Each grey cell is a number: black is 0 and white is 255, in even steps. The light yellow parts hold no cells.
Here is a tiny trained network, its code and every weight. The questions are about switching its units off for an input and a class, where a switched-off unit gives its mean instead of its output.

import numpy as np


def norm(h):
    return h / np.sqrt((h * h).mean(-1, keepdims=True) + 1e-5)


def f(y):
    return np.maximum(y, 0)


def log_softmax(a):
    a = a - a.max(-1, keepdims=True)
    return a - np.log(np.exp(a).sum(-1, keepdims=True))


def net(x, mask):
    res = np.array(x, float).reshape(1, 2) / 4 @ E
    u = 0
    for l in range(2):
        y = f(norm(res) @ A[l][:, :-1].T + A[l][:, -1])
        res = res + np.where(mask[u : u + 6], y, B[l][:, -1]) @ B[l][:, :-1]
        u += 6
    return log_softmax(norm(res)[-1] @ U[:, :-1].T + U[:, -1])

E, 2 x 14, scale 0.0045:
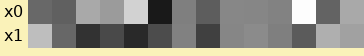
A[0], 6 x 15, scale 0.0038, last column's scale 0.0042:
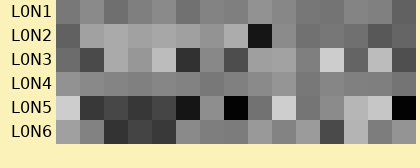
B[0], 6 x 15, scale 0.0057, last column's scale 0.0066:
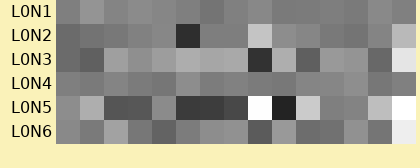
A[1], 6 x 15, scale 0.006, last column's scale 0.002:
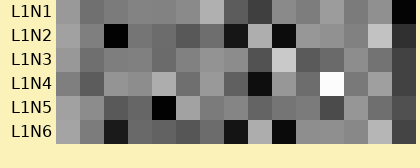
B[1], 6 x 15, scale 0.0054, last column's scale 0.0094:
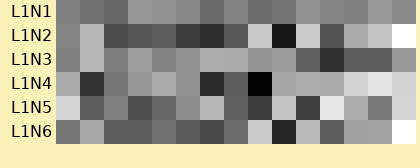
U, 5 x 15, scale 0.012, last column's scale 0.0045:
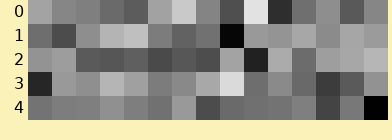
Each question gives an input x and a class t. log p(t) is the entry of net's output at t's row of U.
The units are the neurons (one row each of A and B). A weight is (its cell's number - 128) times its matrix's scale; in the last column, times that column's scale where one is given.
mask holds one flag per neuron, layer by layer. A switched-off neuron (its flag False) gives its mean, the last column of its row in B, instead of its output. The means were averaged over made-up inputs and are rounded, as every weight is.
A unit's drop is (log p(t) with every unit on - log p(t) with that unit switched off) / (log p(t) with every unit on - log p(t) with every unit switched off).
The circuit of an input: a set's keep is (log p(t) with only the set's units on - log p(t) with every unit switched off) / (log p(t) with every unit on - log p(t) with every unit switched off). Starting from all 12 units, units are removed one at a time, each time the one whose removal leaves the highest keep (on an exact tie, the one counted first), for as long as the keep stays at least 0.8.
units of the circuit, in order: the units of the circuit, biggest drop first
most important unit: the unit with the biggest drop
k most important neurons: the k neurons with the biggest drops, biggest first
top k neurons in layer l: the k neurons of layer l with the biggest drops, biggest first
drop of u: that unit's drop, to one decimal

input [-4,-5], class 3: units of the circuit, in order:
(L1N5, L1N4, L1N2)
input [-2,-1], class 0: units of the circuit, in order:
(L0N5, L1N2)
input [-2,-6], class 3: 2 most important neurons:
(L1N4, L0N5)
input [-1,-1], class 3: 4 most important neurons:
(L1N4, L1N5, L0N5, L1N2)
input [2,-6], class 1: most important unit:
L0N5
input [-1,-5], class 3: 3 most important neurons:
(L0N5, L1N4, L1N2)
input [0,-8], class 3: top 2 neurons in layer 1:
(L1N4, L1N5)
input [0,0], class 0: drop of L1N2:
0.1
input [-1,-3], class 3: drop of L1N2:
0.3
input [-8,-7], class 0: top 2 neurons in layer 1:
(L1N2, L1N6)
